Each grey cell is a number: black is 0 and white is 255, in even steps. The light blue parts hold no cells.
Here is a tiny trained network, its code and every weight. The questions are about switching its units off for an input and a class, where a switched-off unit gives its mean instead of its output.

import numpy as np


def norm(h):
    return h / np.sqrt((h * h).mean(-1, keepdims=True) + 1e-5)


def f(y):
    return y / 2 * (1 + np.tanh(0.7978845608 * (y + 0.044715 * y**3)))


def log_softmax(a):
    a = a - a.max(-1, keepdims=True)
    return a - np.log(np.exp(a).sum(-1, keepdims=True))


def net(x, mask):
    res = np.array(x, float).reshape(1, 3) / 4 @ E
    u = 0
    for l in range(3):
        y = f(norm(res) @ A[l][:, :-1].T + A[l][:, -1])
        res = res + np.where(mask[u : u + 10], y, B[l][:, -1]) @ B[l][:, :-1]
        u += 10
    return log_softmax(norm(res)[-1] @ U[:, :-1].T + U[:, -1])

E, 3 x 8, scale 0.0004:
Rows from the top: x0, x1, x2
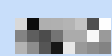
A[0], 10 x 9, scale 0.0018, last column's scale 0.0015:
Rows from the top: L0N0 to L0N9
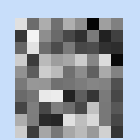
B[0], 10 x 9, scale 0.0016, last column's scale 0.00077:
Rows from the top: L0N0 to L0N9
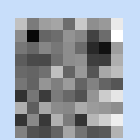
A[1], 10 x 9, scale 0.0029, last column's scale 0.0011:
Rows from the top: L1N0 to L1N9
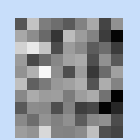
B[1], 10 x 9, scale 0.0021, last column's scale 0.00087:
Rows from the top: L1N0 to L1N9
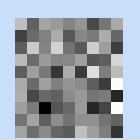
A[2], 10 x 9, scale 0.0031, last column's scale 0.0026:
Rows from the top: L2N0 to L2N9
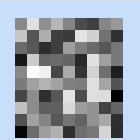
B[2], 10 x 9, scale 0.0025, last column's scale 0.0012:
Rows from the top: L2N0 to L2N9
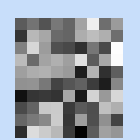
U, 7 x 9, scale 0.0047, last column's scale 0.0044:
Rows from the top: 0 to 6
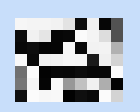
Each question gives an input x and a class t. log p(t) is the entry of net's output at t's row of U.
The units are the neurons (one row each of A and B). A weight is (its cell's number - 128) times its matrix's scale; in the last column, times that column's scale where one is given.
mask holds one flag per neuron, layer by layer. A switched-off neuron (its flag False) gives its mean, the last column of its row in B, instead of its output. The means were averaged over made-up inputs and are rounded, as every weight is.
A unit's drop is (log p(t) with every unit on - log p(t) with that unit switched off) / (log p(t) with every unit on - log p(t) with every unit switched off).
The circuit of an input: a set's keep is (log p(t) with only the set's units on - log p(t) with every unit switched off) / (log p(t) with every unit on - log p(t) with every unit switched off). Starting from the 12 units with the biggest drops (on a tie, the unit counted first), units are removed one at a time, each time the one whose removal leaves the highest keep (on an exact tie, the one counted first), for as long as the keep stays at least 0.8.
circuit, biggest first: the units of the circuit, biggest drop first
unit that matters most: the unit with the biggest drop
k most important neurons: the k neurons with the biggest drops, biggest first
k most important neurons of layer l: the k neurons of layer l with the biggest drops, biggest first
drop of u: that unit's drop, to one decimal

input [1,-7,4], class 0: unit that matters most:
L2N4
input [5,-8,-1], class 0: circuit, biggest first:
L1N4; L0N1; L2N4
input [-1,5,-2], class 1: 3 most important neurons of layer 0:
L0N6; L0N7; L0N1
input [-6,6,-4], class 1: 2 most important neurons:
L0N7; L0N3
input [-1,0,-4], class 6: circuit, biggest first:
L0N6; L2N9
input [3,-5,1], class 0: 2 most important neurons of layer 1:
L1N4; L1N7
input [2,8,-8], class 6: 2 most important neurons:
L2N9; L0N0
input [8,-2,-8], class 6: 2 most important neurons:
L0N6; L2N9
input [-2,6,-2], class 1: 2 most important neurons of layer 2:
L2N1; L2N5
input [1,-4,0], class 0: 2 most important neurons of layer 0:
L0N8; L0N0
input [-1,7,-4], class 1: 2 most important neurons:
L2N1; L0N6
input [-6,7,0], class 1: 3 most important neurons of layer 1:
L1N9; L1N4; L1N0
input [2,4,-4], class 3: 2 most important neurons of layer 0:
L0N8; L0N9
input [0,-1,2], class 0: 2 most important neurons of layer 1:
L1N7; L1N2
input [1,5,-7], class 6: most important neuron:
L2N9
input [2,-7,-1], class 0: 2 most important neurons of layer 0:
L0N8; L0N0
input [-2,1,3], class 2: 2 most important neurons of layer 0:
L0N8; L0N3
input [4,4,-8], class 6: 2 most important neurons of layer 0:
L0N6; L0N1
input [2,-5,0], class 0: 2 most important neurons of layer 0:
L0N8; L0N1
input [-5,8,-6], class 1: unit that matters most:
L2N1
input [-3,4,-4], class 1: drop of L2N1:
0.6
